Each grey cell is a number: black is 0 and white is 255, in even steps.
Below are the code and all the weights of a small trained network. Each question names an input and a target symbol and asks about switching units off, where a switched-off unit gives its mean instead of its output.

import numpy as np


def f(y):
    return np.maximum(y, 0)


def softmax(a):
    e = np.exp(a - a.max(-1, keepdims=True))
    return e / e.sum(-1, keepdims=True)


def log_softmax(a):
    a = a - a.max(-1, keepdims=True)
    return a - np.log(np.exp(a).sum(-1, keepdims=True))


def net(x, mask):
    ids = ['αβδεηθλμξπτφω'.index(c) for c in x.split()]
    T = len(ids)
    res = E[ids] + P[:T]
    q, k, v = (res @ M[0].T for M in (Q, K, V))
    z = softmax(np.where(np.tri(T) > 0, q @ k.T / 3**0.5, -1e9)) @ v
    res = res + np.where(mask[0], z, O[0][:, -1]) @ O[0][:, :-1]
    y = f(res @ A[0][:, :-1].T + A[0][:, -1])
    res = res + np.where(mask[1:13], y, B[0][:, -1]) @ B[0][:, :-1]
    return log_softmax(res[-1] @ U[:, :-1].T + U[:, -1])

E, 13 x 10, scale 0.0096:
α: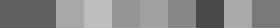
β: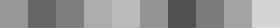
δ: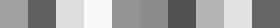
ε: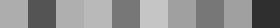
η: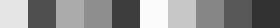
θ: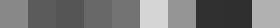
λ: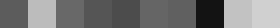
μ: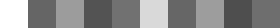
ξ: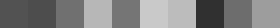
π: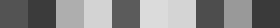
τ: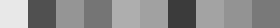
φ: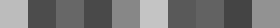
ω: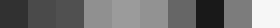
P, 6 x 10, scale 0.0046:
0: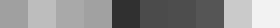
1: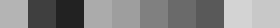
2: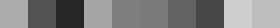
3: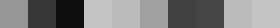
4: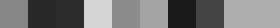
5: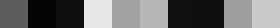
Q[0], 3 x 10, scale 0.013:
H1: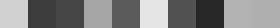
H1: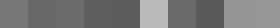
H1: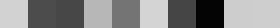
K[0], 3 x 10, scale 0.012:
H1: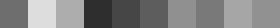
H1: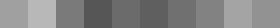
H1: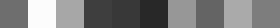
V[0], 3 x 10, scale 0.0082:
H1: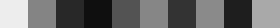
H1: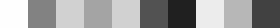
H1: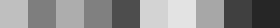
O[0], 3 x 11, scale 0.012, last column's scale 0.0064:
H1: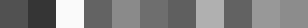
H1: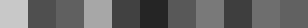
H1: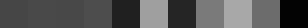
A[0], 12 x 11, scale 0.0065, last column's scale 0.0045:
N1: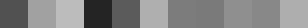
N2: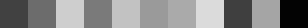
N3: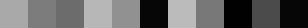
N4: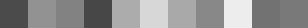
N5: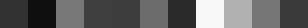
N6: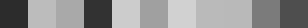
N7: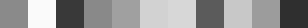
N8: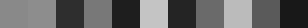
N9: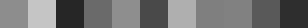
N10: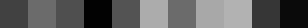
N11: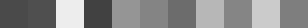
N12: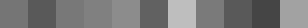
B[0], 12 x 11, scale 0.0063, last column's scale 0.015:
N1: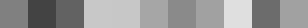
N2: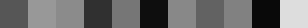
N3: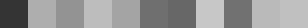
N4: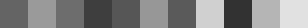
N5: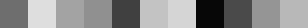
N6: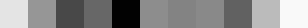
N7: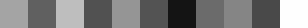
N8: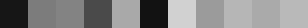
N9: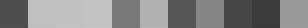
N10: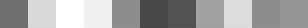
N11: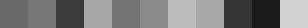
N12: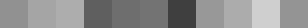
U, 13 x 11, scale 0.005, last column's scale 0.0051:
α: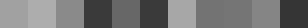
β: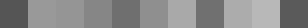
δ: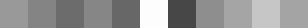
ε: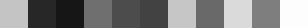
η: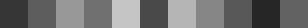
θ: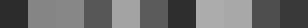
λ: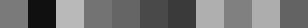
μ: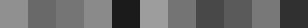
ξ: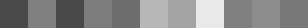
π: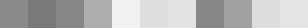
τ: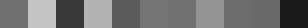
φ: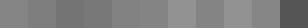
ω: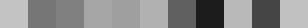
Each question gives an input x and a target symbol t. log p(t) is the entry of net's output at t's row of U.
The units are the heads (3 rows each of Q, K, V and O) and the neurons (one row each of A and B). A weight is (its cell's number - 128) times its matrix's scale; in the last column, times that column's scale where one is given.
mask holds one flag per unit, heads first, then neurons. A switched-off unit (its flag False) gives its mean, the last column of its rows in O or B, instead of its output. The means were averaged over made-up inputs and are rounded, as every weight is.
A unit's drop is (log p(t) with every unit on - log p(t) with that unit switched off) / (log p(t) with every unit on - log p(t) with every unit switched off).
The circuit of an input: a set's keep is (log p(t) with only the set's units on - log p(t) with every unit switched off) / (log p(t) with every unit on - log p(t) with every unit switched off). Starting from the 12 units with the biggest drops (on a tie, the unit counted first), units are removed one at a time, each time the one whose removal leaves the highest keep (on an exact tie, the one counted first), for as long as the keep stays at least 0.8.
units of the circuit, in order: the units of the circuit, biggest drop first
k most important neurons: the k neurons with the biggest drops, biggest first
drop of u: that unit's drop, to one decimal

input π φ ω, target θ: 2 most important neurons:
N7; N8
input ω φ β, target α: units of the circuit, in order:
H1; N6; N2; N7
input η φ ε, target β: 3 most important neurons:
N5; N8; N10
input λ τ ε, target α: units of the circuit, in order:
H1; N6; N2; N7
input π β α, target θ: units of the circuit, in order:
H1; N7; N8; N6
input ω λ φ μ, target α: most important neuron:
N6
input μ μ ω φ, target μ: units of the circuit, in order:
H1; N5
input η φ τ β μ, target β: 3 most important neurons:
N5; N8; N10
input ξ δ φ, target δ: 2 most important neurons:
N2; N4
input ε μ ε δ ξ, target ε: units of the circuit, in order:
H1; N8
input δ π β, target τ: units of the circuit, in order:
H1; N3
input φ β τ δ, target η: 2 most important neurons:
N11; N6
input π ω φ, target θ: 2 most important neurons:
N8; N7
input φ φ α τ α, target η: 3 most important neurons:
N11; N6; N2
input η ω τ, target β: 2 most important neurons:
N5; N8
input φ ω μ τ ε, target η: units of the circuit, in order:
H1; N6; N11
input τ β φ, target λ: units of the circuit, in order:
H1
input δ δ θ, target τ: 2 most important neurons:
N3; N9
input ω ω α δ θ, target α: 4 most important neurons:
N6; N2; N7; N4
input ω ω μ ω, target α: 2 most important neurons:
N6; N2
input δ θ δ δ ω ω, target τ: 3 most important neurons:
N3; N9; N7
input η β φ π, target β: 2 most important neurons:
N5; N8
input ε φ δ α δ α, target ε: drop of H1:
1.0
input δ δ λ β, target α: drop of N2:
0.5
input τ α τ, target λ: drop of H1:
1.4
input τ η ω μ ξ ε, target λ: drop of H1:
1.2
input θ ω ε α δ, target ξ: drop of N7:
0.2
